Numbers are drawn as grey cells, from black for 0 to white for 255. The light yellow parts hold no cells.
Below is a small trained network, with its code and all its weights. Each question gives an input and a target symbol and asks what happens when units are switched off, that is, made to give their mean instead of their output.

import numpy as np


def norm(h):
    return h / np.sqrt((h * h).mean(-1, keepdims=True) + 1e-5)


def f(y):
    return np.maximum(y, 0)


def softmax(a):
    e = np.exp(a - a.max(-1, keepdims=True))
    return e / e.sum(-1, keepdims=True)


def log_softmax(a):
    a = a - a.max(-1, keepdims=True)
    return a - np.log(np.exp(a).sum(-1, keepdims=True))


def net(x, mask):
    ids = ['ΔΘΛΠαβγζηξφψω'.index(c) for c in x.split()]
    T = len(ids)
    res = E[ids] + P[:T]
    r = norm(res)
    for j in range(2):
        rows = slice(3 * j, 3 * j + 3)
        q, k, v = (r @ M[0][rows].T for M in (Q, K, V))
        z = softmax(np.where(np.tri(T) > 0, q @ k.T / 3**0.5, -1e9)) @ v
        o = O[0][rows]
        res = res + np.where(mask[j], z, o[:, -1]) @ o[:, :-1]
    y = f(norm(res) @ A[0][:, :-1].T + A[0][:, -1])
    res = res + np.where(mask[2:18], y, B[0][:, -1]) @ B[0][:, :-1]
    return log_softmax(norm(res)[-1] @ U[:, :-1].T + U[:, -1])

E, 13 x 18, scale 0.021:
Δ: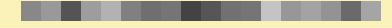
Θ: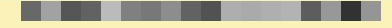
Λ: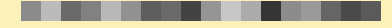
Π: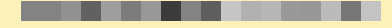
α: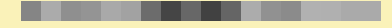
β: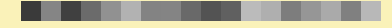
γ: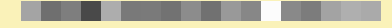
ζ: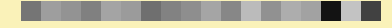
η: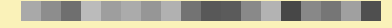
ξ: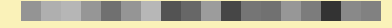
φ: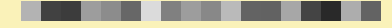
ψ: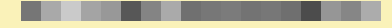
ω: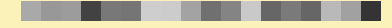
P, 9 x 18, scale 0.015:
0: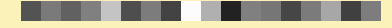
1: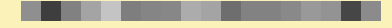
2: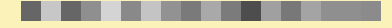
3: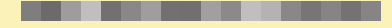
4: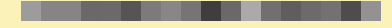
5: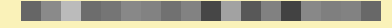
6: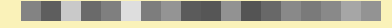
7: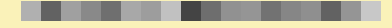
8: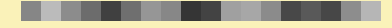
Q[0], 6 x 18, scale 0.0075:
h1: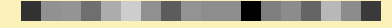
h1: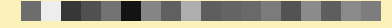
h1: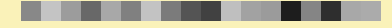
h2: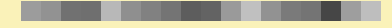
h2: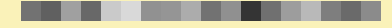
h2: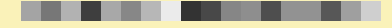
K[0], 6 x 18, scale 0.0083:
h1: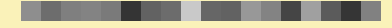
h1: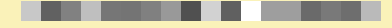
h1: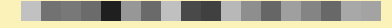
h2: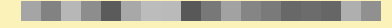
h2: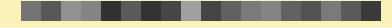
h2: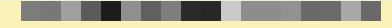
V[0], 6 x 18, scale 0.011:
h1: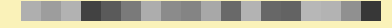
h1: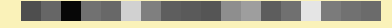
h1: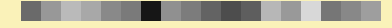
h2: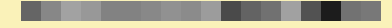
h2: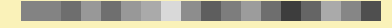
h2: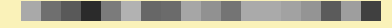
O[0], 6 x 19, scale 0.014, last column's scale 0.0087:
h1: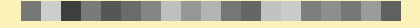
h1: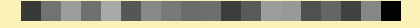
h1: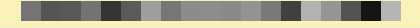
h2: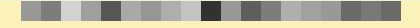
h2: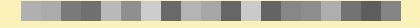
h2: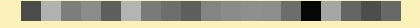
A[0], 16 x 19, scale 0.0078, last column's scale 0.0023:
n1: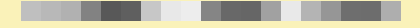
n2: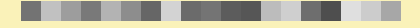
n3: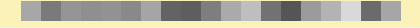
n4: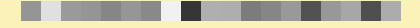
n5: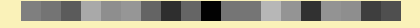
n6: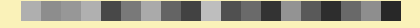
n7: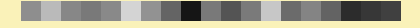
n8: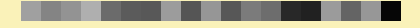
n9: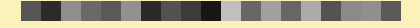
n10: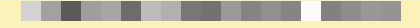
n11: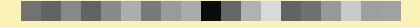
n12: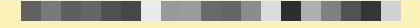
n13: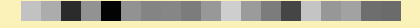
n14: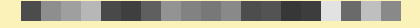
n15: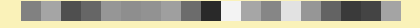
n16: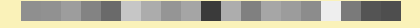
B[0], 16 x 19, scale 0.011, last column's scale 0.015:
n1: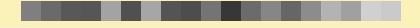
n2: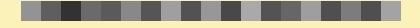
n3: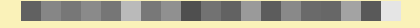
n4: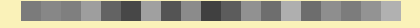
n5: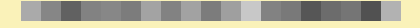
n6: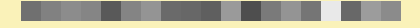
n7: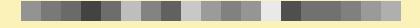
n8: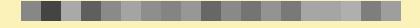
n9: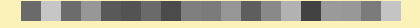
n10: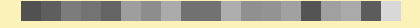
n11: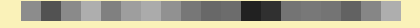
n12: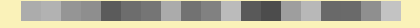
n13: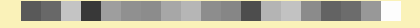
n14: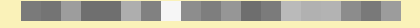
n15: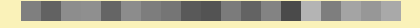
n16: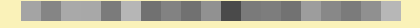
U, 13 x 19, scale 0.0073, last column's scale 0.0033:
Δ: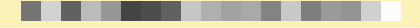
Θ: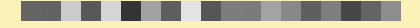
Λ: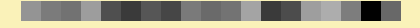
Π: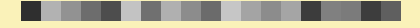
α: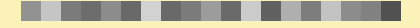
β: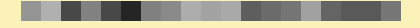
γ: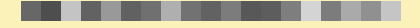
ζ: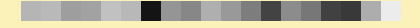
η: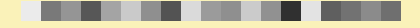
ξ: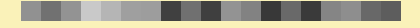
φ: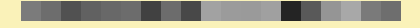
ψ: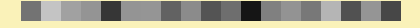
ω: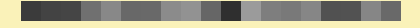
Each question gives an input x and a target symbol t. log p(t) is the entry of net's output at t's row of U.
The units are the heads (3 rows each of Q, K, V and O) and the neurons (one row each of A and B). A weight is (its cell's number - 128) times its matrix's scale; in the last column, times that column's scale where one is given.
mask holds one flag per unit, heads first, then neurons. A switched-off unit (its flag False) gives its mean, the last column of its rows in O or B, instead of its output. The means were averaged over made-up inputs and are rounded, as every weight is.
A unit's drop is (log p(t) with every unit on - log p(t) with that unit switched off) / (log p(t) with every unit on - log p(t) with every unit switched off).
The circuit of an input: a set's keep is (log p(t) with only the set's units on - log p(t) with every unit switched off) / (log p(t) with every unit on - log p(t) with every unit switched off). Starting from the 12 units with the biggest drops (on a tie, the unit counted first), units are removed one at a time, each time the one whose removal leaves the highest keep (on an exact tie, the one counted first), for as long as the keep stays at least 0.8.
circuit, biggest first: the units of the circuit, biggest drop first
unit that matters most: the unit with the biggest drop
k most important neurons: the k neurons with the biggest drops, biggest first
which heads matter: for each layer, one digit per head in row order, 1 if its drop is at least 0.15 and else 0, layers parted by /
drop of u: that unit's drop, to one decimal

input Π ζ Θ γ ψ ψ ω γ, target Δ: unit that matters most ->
h1
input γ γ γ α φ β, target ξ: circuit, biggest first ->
[h1 n13]
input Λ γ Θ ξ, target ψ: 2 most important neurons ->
[n6 n9]
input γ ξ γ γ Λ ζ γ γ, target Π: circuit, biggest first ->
[h2 n1]
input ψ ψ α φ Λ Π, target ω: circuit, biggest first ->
[h1 n2]
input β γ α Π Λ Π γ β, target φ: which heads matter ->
01
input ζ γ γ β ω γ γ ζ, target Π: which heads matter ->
01
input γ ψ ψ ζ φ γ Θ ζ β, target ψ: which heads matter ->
00
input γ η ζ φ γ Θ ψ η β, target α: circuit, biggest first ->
[h2 h1]
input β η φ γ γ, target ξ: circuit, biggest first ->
[h1 n11 h2]
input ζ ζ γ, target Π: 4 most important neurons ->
[n5 n1 n14 n7]
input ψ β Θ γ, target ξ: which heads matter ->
10
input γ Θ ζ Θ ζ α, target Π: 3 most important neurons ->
[n5 n1 n14]
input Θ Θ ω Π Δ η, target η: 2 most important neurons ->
[n7 n9]
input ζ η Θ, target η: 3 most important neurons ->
[n7 n9 n15]
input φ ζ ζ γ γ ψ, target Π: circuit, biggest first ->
[n1]
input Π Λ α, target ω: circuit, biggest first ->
[h1 n2]
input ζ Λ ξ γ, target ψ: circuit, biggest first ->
[h2 n9]
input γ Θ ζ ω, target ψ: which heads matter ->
11
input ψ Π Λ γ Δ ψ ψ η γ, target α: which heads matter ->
11
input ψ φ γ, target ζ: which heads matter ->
10
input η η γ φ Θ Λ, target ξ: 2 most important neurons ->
[n13 n12]
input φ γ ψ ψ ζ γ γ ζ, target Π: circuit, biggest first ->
[h2]
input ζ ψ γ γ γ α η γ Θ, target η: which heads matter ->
01
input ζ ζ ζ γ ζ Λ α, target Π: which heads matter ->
01
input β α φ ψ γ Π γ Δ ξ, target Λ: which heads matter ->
10
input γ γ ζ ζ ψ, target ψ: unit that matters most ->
h2
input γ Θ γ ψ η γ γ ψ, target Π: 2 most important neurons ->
[n1 n3]
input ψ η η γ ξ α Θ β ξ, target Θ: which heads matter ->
10
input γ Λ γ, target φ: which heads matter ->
01
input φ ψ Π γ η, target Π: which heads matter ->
10
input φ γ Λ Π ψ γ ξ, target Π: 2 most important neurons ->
[n1 n3]
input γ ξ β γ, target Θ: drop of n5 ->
0.2
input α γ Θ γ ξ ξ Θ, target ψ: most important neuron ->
[n9]
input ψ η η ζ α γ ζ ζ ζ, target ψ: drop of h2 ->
0.4
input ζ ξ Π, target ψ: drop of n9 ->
0.2
